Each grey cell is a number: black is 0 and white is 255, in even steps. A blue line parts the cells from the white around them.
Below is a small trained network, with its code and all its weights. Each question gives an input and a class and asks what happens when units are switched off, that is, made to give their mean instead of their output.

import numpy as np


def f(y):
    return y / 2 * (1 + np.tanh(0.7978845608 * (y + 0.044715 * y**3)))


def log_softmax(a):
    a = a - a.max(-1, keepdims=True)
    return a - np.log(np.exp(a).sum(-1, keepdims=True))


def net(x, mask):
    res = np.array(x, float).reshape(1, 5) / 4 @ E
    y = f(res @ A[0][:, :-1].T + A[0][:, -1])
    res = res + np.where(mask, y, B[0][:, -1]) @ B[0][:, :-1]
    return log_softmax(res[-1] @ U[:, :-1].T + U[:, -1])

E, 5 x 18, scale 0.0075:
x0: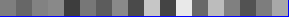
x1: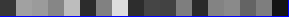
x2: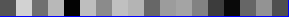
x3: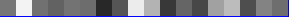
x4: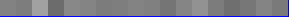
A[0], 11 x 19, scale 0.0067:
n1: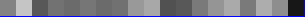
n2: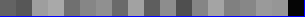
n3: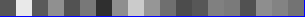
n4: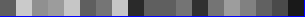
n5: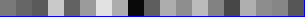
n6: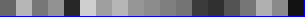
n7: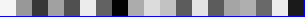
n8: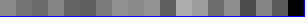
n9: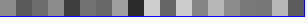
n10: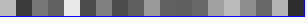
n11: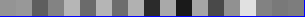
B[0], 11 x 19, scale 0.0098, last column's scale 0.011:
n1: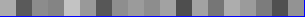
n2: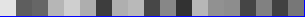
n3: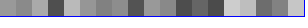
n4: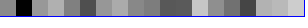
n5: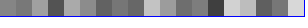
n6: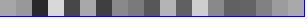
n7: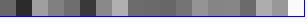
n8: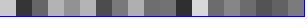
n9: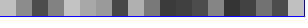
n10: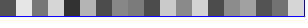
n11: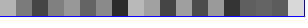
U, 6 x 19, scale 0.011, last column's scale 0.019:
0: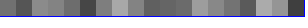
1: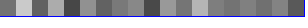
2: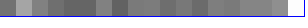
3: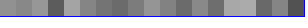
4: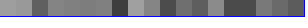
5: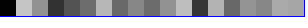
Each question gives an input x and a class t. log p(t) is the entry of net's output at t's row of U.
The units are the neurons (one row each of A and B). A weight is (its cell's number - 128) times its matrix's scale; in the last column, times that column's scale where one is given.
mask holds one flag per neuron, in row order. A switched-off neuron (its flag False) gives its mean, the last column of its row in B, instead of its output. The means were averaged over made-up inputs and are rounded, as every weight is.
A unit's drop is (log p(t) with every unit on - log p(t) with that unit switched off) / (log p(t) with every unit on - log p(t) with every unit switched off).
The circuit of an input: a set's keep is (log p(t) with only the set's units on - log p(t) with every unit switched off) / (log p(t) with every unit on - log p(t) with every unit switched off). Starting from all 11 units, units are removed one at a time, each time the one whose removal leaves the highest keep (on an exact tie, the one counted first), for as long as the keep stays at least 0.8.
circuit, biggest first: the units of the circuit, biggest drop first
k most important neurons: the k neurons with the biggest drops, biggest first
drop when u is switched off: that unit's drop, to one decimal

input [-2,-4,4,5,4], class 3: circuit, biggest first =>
n3
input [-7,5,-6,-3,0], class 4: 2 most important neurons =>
n11, n7
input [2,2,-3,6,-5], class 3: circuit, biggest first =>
n3, n1
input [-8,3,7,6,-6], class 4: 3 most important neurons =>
n11, n10, n5
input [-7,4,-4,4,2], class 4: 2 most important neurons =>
n11, n7
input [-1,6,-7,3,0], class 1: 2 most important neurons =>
n10, n7
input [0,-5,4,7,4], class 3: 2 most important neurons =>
n3, n1
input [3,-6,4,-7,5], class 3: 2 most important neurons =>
n5, n4
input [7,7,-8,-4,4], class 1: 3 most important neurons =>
n10, n7, n11
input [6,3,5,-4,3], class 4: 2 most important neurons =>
n9, n10
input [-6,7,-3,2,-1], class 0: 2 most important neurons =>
n4, n9
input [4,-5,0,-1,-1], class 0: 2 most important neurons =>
n7, n11
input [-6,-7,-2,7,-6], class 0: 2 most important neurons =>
n7, n5
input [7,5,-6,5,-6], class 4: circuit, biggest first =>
n9
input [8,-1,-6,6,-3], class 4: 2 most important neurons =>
n9, n5
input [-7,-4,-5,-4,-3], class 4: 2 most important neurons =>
n11, n3
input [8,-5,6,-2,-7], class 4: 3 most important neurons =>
n9, n10, n4
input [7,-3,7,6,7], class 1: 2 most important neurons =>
n6, n11
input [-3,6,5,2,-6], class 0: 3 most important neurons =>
n4, n10, n5
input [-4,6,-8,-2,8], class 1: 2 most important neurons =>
n10, n7
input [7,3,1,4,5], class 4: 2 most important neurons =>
n9, n5
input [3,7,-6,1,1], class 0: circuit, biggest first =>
n4
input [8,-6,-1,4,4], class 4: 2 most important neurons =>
n9, n4
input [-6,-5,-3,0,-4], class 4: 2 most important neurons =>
n11, n4
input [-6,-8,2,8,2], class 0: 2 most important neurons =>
n7, n5
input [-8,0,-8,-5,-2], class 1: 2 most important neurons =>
n10, n9
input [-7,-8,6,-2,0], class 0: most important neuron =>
n7
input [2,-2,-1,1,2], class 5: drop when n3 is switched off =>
0.1
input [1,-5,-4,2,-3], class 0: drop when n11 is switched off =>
0.1
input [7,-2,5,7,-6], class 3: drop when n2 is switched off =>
0.0
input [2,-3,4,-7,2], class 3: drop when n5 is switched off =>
1.1
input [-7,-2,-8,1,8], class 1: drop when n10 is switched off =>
1.3
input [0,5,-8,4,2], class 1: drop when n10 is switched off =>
1.0
